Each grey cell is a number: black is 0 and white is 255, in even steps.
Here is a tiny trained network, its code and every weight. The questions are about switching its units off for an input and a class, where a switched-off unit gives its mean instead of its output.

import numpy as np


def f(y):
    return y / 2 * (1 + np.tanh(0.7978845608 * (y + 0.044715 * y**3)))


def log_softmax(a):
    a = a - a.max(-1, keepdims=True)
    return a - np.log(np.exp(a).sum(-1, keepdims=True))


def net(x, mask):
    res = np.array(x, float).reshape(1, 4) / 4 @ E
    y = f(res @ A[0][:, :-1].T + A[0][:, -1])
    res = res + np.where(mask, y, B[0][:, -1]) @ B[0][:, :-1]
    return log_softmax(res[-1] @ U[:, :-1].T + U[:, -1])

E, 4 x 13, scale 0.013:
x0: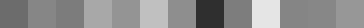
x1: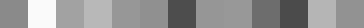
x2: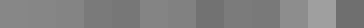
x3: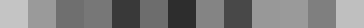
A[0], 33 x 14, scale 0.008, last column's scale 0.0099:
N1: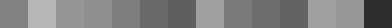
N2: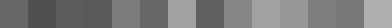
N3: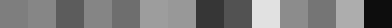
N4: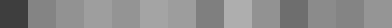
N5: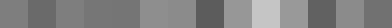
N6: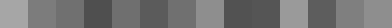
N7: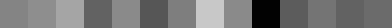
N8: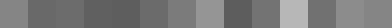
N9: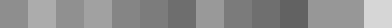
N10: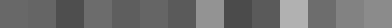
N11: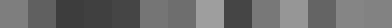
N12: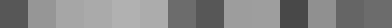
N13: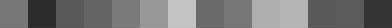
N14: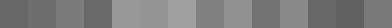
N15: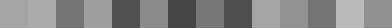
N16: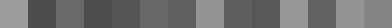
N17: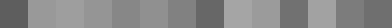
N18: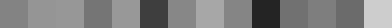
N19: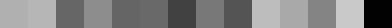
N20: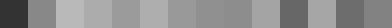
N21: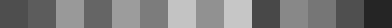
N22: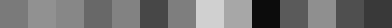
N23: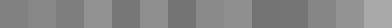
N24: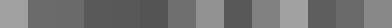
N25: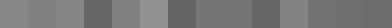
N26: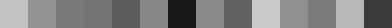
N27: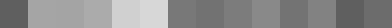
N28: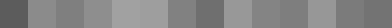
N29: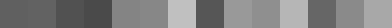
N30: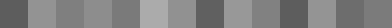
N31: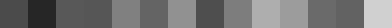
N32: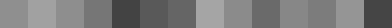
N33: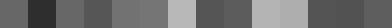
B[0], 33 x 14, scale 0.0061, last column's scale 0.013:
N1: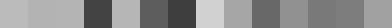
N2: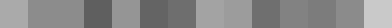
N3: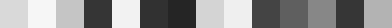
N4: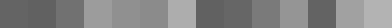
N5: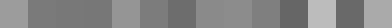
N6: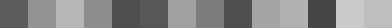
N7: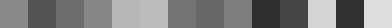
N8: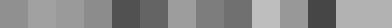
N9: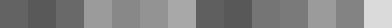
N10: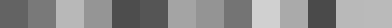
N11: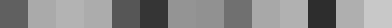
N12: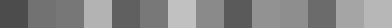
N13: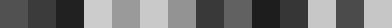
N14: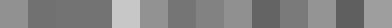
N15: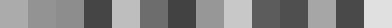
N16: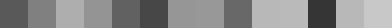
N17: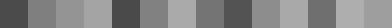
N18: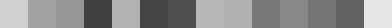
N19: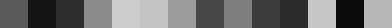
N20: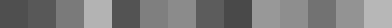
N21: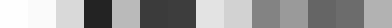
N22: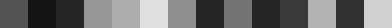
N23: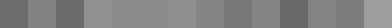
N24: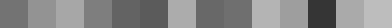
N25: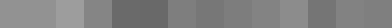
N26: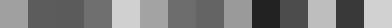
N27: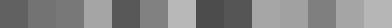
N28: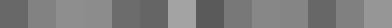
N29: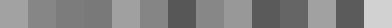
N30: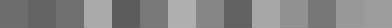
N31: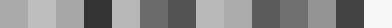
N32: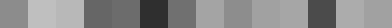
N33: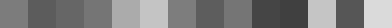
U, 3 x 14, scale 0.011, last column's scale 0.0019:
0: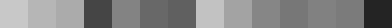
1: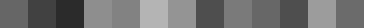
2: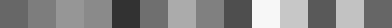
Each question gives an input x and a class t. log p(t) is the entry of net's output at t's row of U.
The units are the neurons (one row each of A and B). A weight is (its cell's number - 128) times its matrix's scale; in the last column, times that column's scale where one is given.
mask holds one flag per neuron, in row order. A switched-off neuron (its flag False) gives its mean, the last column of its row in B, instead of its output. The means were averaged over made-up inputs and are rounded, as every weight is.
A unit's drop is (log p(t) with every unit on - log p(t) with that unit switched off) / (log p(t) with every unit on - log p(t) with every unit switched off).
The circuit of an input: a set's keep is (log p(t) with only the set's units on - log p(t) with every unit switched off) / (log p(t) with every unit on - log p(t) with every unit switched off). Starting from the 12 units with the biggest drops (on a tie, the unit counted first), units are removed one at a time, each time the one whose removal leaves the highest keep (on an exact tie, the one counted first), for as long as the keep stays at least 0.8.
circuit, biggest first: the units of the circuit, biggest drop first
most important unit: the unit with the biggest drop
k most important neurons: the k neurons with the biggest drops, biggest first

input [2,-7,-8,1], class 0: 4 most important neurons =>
(N31 N22 N19 N2)
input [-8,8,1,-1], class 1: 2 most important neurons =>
(N22 N7)
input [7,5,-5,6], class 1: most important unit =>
N19
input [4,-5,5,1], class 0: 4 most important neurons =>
(N31 N3 N22 N19)
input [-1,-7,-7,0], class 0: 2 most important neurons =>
(N31 N29)
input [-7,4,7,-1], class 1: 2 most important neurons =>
(N22 N7)
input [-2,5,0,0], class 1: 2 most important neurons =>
(N21 N31)
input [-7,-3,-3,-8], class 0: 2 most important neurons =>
(N21 N18)
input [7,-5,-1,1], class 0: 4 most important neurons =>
(N3 N31 N22 N19)
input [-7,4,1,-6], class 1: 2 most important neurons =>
(N22 N7)
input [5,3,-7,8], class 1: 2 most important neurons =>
(N19 N26)
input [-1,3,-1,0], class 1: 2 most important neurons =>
(N21 N31)
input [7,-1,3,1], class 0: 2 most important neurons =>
(N3 N22)
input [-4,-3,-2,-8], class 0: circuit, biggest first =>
(N21)
